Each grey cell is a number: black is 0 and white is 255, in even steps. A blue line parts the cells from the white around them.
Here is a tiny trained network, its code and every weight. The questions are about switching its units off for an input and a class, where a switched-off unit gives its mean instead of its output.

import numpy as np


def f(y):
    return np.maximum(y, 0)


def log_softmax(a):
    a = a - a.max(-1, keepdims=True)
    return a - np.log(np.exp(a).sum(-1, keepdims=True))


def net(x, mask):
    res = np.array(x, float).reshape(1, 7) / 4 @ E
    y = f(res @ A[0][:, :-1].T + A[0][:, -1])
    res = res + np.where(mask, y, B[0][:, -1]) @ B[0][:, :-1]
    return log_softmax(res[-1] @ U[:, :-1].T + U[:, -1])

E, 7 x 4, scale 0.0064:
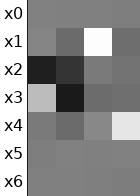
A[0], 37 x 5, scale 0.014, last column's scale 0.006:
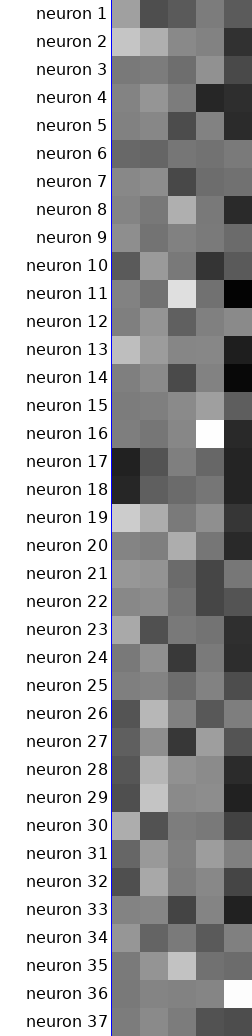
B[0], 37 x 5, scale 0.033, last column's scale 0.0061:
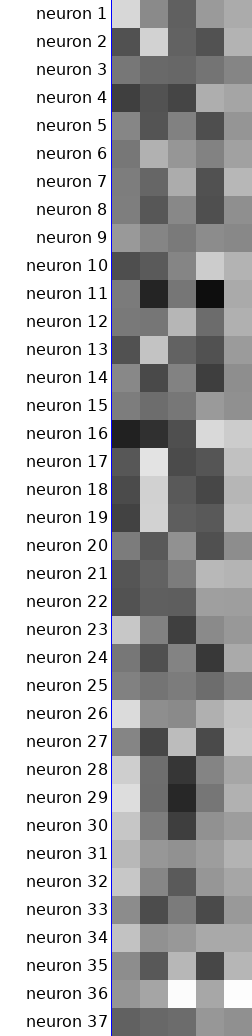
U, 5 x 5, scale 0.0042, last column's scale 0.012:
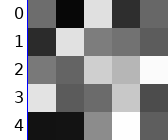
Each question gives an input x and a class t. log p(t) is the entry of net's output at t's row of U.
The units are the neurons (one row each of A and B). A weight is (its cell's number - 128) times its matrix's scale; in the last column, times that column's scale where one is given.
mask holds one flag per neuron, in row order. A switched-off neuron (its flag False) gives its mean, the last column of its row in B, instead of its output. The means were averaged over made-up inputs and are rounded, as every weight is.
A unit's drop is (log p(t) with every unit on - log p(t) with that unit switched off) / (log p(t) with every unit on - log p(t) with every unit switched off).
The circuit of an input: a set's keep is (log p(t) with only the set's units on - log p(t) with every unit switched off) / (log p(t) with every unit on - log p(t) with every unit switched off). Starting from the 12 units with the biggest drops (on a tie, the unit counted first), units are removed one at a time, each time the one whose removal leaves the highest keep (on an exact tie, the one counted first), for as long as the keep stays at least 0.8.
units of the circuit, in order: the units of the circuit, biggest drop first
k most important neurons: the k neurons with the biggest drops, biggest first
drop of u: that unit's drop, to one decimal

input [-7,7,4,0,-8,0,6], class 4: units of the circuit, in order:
neuron 4
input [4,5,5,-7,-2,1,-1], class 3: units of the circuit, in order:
neuron 26; neuron 29
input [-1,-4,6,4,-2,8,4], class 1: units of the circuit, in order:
neuron 17; neuron 18
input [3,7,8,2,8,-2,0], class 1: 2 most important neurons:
neuron 17; neuron 18
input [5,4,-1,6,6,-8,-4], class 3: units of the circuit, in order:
neuron 30; neuron 23
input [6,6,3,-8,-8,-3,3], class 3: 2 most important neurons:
neuron 26; neuron 29
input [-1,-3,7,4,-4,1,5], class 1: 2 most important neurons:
neuron 17; neuron 18
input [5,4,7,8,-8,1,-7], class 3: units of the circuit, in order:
neuron 23; neuron 30
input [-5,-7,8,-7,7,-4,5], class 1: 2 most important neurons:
neuron 18; neuron 17
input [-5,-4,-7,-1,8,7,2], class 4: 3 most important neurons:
neuron 16; neuron 17; neuron 18
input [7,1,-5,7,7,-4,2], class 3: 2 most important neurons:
neuron 30; neuron 1
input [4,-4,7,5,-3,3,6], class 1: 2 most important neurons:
neuron 17; neuron 18
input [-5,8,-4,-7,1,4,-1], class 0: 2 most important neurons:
neuron 11; neuron 35
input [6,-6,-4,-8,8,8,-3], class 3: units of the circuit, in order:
neuron 29
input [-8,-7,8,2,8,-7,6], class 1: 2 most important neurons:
neuron 18; neuron 17
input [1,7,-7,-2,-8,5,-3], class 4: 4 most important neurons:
neuron 4; neuron 21; neuron 10; neuron 22
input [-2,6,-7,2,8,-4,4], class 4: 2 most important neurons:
neuron 16; neuron 17
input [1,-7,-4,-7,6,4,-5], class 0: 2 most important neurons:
neuron 27; neuron 24
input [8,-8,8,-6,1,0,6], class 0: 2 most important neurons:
neuron 27; neuron 24
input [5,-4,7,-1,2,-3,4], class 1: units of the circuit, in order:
neuron 18
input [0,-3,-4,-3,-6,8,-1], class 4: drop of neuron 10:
0.2
